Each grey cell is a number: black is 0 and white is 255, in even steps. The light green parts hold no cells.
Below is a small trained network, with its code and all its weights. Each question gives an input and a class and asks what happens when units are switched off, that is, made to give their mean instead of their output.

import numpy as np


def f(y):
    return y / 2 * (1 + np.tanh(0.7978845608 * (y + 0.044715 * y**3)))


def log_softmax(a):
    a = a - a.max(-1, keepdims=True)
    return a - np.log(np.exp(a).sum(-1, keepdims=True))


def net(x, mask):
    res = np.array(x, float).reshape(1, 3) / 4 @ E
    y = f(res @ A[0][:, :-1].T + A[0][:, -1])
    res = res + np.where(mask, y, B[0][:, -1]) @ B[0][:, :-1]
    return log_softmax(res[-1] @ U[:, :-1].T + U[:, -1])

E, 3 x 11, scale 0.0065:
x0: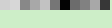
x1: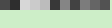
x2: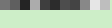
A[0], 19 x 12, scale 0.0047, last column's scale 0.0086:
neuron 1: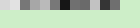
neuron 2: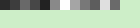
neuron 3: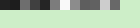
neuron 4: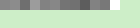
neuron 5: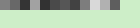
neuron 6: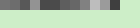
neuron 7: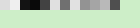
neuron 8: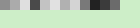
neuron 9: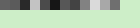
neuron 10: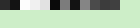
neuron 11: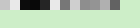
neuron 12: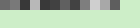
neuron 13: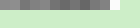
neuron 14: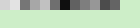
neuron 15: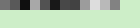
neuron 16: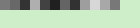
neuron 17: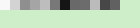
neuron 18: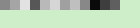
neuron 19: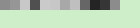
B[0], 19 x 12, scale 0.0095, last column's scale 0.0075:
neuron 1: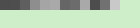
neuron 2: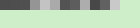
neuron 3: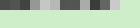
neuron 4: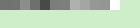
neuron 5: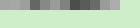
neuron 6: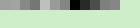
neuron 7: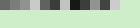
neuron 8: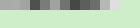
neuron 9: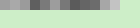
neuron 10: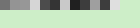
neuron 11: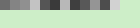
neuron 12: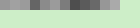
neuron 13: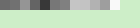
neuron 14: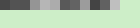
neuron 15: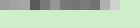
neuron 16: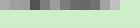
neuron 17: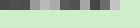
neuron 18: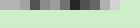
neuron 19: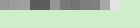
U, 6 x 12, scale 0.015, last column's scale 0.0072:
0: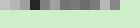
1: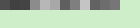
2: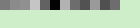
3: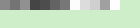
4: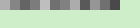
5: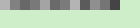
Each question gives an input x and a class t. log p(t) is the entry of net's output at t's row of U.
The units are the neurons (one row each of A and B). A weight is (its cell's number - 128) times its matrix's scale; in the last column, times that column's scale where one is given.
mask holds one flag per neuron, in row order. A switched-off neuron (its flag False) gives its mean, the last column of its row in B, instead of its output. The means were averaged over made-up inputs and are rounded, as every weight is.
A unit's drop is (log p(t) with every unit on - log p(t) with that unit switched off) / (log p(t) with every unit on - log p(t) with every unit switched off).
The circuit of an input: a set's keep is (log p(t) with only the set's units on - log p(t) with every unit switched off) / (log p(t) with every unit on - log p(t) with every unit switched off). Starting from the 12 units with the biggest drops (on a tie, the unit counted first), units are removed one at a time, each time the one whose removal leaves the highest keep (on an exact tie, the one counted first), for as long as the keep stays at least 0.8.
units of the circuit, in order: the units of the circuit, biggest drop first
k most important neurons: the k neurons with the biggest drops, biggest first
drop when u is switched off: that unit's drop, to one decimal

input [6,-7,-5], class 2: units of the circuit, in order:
[neuron 7]
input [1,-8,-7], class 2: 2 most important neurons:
[neuron 7; neuron 11]
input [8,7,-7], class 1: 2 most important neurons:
[neuron 17; neuron 14]
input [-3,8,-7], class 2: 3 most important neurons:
[neuron 10; neuron 15; neuron 16]
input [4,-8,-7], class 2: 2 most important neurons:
[neuron 7; neuron 11]
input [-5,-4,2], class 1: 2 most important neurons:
[neuron 2; neuron 3]
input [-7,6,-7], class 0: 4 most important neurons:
[neuron 18; neuron 8; neuron 19; neuron 17]
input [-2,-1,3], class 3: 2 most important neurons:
[neuron 18; neuron 8]
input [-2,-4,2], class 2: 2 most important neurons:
[neuron 11; neuron 7]
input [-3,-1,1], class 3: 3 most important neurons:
[neuron 17; neuron 14; neuron 1]
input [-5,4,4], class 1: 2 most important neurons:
[neuron 3; neuron 2]
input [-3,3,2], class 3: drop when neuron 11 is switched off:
0.2
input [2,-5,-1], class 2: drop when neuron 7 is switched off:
0.1
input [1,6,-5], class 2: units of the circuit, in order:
[neuron 10]
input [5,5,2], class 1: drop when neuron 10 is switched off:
-0.1
